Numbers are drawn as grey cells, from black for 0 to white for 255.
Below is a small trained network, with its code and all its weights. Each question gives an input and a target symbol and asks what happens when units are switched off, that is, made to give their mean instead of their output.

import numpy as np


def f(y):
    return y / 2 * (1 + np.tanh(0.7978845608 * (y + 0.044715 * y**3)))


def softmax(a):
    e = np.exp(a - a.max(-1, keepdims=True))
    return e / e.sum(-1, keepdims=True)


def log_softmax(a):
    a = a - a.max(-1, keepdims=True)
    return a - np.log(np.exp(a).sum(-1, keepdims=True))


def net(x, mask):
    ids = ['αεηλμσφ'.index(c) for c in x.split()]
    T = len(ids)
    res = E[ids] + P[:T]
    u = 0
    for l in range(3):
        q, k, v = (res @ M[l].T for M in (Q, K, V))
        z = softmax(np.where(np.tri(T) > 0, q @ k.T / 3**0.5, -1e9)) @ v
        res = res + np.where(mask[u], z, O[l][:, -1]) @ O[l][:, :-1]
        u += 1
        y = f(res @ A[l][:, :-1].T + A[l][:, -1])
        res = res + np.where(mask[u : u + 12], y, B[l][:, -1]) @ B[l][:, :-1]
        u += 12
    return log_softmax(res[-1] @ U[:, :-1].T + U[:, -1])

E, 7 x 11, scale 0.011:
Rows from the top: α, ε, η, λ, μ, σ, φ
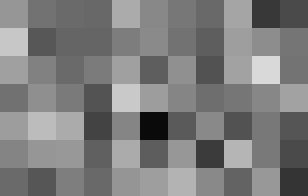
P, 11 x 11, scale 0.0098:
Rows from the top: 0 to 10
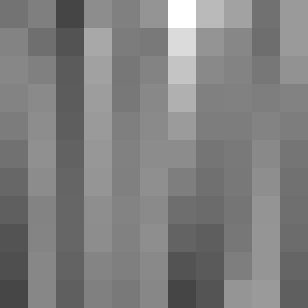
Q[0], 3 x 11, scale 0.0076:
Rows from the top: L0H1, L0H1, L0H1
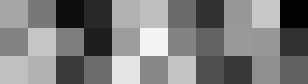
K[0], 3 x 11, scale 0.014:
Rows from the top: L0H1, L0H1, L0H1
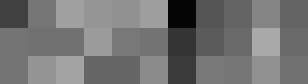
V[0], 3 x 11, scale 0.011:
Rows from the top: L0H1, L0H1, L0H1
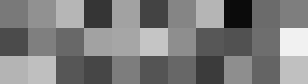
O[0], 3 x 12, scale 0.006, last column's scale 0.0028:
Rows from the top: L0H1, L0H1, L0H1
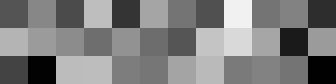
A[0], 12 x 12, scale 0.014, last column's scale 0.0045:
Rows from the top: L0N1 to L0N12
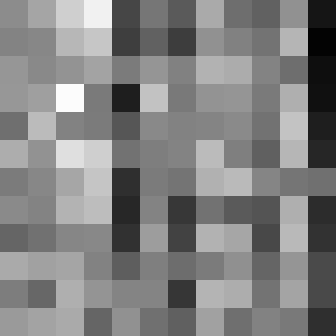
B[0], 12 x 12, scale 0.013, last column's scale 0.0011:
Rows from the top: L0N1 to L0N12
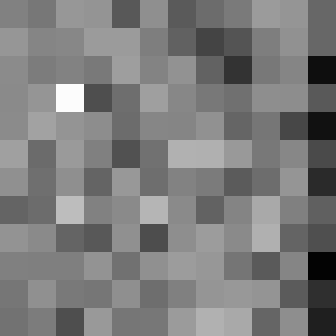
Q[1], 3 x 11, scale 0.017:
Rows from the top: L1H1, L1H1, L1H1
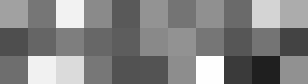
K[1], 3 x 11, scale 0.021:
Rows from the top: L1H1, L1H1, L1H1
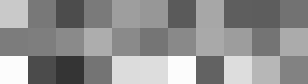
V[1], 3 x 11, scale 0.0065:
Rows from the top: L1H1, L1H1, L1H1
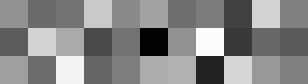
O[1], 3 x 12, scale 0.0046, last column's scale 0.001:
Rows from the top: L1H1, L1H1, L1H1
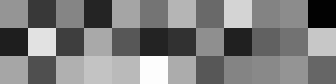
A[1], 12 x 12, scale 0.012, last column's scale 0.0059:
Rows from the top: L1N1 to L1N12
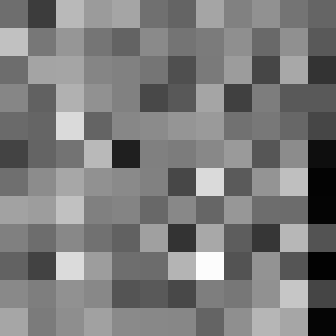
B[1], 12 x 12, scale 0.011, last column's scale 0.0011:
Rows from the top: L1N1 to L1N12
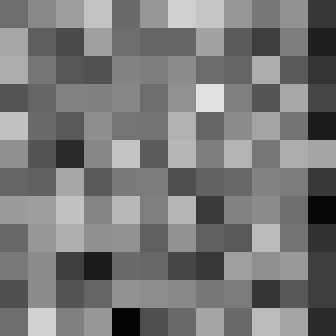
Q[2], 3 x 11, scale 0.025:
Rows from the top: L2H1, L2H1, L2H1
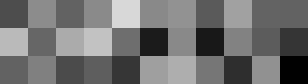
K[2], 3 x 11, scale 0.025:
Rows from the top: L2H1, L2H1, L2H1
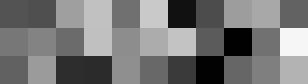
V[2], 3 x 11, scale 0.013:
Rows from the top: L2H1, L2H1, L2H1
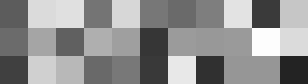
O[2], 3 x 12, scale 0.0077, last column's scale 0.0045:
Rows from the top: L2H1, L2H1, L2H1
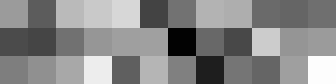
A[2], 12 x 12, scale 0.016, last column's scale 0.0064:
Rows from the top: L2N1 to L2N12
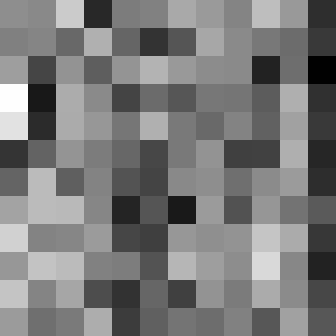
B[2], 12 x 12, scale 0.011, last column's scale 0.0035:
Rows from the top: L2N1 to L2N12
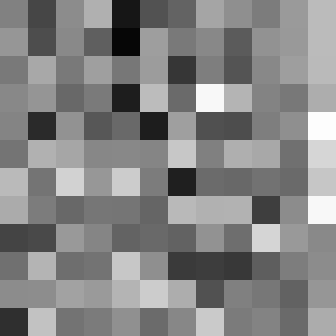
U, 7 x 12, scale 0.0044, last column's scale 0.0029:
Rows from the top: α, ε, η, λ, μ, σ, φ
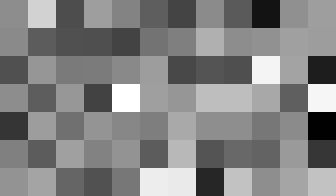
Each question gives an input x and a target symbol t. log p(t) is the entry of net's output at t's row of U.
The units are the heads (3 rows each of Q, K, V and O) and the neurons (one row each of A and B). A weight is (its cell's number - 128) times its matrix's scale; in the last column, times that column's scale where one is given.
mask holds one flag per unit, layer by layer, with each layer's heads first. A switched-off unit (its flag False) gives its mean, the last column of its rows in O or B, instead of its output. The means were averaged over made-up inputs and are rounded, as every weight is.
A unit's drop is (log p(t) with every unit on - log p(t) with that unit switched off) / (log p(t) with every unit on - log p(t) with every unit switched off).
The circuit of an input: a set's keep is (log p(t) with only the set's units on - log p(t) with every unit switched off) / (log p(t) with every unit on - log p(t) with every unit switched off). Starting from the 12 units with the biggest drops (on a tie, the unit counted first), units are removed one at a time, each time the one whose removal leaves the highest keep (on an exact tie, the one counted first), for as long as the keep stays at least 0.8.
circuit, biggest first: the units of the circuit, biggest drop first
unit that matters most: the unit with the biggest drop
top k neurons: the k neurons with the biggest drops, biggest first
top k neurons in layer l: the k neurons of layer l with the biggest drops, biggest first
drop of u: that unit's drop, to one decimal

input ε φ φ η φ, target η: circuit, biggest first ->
(L2H1)
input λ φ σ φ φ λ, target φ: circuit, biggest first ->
(L2H1, L1H1, L2N7)
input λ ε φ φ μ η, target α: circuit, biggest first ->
(L1H1, L2N7)
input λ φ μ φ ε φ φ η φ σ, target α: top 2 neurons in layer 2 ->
(L2N8, L2N7)
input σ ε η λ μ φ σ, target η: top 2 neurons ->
(L1N6, L2N8)
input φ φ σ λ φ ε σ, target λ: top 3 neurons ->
(L0N9, L1N5, L0N11)
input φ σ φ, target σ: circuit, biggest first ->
(L2H1, L2N5)
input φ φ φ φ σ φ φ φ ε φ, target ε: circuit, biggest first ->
(L2H1, L2N1, L1H1, L1N2)
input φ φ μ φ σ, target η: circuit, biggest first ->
(L0H1, L1N6, L2H1, L1H1)
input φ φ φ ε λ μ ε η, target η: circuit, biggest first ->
(L2H1, L1H1)
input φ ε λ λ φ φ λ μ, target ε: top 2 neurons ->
(L2N2, L0N12)
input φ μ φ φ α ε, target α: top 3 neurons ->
(L2N7, L2N8, L1N3)
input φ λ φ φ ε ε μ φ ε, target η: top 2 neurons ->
(L1N6, L1N9)
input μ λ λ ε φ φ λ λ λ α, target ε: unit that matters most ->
L2N2
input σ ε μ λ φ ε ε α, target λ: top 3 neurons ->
(L2N6, L2N7, L1N4)
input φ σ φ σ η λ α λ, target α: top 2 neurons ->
(L2N10, L2N3)
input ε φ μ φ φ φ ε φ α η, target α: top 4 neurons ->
(L2N7, L2N8, L1N9, L1N6)
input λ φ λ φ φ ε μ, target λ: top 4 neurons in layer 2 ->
(L2N7, L2N11, L2N3, L2N5)
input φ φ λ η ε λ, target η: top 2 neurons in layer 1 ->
(L1N12, L1N2)
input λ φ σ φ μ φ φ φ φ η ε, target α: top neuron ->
(L2N8)
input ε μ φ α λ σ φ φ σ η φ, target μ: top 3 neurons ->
(L2N6, L1N4, L2N12)
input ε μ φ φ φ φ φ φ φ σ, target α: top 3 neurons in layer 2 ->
(L2N7, L2N8, L2N12)
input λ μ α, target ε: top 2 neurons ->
(L1N6, L2N2)
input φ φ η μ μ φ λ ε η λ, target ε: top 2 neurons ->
(L0N8, L2N1)
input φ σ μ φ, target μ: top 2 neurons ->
(L1N6, L2N12)
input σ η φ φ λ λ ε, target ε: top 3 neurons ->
(L2N4, L1N2, L2N5)
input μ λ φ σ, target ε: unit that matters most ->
L2N8
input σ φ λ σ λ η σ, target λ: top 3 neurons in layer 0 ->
(L0N9, L0N6, L0N11)
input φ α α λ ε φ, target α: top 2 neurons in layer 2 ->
(L2N10, L2N3)
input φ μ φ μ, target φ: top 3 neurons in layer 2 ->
(L2N8, L2N11, L2N6)
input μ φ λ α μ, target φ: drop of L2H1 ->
0.9
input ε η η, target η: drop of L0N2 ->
0.0
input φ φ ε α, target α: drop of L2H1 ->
0.8
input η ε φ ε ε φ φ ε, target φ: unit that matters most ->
L2H1
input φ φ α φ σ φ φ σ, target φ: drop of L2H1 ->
0.5
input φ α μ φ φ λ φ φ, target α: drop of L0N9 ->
0.0
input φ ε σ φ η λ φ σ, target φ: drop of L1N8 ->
0.1
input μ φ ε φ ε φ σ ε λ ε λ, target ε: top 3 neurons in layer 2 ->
(L2N2, L2N8, L2N11)
